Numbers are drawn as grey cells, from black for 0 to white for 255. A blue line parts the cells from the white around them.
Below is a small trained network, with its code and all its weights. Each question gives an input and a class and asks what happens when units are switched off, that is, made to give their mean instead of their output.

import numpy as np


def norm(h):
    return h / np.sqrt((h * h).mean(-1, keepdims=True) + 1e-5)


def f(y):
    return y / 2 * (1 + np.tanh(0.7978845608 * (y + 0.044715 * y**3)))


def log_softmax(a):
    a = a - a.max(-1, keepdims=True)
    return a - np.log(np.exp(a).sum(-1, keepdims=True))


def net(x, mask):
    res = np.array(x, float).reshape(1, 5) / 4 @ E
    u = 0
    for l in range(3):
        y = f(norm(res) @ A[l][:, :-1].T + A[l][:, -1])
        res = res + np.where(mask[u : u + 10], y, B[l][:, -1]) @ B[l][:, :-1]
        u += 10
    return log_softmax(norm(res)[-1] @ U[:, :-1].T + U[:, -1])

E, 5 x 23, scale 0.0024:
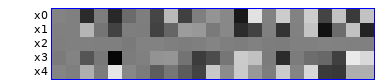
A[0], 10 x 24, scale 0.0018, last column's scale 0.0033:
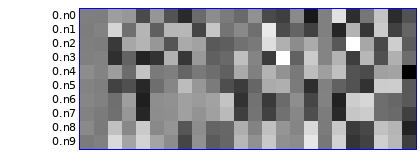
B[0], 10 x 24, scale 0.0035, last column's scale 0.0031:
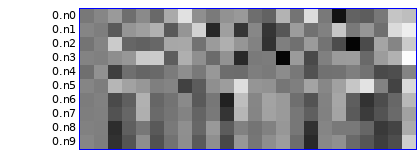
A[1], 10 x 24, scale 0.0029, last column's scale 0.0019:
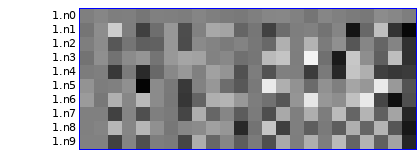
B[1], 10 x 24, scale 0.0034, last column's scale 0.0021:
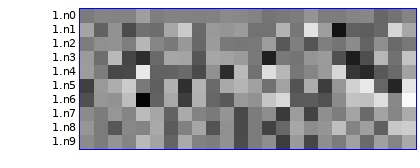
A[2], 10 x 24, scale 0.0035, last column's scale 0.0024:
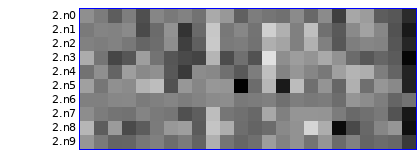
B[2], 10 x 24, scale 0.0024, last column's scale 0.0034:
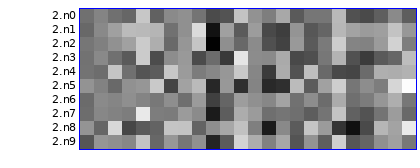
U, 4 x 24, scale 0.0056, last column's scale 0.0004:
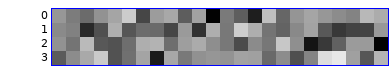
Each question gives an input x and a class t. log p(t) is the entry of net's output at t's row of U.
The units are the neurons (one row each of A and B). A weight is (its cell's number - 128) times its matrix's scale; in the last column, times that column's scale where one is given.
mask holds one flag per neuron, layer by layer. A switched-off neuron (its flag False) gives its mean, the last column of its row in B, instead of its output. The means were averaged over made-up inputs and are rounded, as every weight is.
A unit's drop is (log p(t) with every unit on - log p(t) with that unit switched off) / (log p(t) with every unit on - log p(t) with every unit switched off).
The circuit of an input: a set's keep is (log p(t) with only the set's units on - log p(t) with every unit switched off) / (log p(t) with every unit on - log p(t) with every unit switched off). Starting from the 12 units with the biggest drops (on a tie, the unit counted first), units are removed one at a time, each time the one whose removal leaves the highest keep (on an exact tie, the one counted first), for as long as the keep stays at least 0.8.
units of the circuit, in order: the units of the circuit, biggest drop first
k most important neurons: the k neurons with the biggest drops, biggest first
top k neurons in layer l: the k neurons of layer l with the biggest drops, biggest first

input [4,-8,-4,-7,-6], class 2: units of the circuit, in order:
[1.n3]
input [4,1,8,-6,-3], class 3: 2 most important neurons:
[1.n6 0.n1]
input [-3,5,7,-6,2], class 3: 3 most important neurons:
[1.n6 0.n2 1.n3]
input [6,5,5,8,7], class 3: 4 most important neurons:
[1.n5 0.n1 0.n6 0.n5]
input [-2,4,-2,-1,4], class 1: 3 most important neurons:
[0.n9 0.n2 0.n8]
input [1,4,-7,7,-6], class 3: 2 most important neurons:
[1.n5 0.n5]
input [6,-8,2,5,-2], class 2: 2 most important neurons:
[1.n3 0.n1]
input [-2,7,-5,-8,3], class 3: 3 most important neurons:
[1.n6 0.n2 1.n3]
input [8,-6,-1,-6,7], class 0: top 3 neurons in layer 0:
[0.n3 0.n5 0.n6]
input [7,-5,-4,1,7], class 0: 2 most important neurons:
[0.n3 0.n6]
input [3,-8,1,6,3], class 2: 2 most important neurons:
[1.n3 0.n2]
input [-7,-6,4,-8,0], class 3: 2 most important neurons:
[1.n6 0.n3]
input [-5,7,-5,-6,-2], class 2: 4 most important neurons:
[1.n1 0.n3 0.n5 0.n0]
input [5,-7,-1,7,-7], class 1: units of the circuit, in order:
[1.n4]
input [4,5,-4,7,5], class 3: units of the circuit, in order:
[1.n5 0.n5]
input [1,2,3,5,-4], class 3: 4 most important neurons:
[1.n5 0.n5 0.n9 0.n8]
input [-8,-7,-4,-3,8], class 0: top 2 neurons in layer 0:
[0.n1 0.n6]
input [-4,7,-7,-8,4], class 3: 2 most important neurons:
[1.n6 0.n2]
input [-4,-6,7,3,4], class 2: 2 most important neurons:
[0.n3 1.n3]
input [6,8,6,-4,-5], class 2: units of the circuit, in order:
[1.n1]
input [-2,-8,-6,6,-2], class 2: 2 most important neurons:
[1.n3 0.n2]
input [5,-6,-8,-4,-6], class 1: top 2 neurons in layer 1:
[1.n4 1.n1]
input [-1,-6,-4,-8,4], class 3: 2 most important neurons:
[1.n6 0.n0]
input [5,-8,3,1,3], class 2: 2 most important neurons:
[1.n3 0.n1]
